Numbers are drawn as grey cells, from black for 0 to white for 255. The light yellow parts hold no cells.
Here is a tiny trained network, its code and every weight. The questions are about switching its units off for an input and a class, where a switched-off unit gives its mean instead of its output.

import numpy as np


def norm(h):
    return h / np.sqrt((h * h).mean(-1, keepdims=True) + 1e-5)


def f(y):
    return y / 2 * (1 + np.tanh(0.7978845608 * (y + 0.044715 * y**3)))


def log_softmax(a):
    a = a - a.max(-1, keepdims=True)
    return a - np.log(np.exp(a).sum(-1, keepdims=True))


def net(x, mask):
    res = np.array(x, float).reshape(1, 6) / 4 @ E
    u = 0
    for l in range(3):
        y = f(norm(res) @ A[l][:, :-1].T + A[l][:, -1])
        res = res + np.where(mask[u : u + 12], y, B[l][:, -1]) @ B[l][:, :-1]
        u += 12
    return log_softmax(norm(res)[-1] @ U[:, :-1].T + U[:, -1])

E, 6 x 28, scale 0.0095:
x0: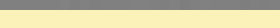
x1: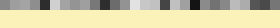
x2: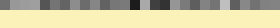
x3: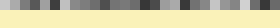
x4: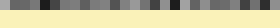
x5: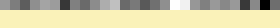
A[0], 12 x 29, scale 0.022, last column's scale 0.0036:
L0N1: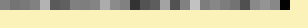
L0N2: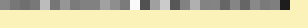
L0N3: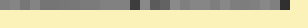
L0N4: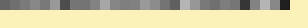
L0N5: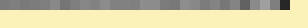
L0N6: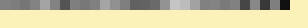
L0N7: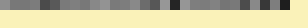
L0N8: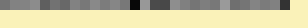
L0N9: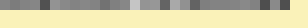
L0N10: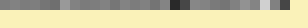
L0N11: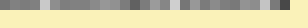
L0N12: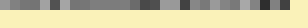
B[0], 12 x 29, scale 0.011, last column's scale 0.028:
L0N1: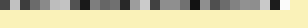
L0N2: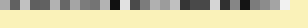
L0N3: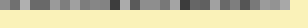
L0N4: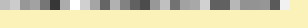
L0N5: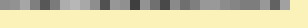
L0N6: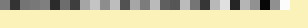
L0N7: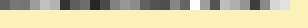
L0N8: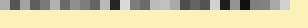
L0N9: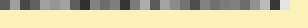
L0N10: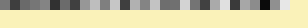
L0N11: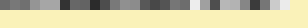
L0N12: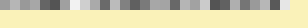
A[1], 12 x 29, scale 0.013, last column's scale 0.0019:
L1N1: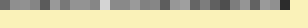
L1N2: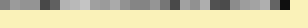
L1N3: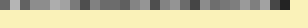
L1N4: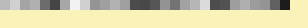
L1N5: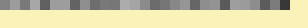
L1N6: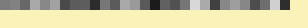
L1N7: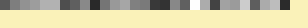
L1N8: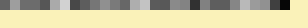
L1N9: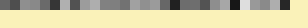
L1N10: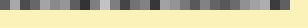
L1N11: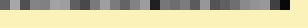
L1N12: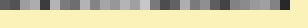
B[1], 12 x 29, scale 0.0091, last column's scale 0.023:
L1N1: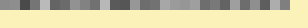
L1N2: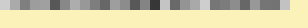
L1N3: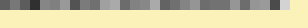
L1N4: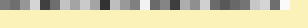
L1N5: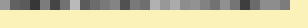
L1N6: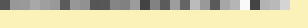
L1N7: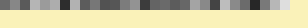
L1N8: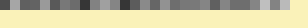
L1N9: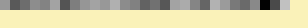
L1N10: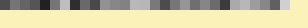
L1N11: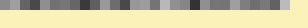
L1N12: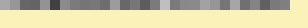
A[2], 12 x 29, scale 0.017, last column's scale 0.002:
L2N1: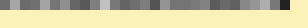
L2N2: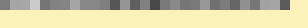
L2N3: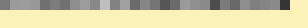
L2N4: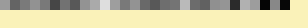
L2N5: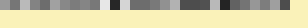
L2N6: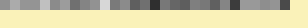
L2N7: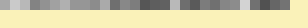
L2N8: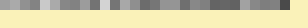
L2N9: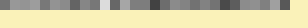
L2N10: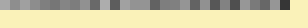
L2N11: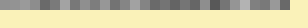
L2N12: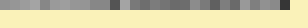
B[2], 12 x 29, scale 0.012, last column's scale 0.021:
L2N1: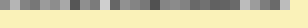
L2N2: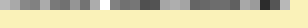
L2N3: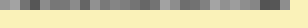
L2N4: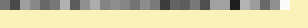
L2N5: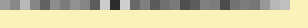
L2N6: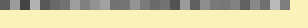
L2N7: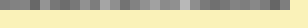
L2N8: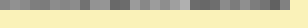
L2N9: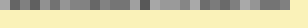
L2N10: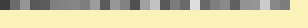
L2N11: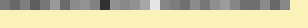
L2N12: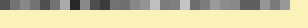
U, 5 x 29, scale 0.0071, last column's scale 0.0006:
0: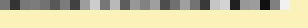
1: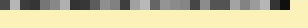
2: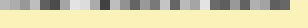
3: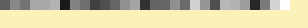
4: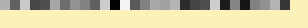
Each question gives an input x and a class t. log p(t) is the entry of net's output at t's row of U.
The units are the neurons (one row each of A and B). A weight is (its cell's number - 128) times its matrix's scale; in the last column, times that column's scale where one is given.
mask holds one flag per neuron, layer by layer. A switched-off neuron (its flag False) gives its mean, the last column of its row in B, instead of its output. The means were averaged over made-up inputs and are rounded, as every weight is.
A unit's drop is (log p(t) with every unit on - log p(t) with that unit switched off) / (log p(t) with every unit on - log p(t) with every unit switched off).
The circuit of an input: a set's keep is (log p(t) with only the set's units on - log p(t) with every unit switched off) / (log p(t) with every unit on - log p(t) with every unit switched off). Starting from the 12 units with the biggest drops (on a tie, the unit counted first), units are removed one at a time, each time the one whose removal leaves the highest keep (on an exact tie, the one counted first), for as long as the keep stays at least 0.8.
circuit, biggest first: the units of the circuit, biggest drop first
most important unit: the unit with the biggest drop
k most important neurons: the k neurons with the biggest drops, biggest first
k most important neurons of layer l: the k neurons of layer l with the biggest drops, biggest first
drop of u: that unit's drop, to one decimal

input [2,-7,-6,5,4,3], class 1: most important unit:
L0N1
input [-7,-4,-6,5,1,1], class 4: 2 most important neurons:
(L0N2 L0N4)
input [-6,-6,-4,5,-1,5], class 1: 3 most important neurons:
(L0N1 L0N10 L0N4)
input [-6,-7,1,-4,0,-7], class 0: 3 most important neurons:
(L0N10 L0N9 L1N9)
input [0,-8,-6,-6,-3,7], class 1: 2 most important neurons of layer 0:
(L0N1 L0N10)
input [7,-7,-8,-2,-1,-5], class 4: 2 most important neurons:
(L0N2 L0N9)
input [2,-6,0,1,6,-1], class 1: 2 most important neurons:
(L0N1 L0N11)
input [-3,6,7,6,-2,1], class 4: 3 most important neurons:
(L0N8 L0N4 L0N1)
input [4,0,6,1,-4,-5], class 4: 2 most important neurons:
(L0N8 L0N6)
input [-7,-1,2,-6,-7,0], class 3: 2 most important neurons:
(L0N11 L0N12)
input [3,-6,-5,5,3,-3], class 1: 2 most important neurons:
(L0N1 L0N4)
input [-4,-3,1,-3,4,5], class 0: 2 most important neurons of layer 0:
(L0N6 L0N11)
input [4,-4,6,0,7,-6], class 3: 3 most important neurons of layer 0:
(L0N7 L0N6 L0N2)
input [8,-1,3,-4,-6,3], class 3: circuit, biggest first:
(L0N11)
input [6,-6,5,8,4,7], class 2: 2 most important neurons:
(L0N12 L0N10)
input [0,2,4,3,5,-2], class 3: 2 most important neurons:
(L0N7 L0N2)
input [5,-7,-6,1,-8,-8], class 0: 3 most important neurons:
(L0N10 L0N7 L0N9)
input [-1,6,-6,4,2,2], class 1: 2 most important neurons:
(L0N9 L0N8)
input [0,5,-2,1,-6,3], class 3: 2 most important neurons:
(L0N11 L0N1)
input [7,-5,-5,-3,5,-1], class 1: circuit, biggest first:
(L0N1)
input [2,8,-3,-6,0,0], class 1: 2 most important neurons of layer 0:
(L0N9 L0N12)
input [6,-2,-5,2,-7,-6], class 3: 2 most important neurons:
(L0N11 L0N6)
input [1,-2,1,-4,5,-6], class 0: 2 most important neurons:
(L0N10 L0N11)
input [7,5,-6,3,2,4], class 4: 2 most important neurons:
(L0N2 L0N1)
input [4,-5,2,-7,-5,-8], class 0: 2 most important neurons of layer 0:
(L0N10 L0N12)
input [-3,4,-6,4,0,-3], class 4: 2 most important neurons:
(L0N2 L0N1)
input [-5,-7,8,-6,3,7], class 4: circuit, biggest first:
(L0N8)
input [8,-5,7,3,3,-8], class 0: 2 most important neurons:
(L0N10 L0N2)
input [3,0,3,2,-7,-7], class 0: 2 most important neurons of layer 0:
(L0N10 L0N7)
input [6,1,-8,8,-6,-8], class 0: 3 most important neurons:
(L0N10 L0N8 L0N4)
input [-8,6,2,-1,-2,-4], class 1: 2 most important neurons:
(L0N6 L0N9)
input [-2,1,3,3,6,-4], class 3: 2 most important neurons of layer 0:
(L0N7 L0N6)
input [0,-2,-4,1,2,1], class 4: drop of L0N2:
0.9
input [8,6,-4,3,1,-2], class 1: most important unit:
L0N9
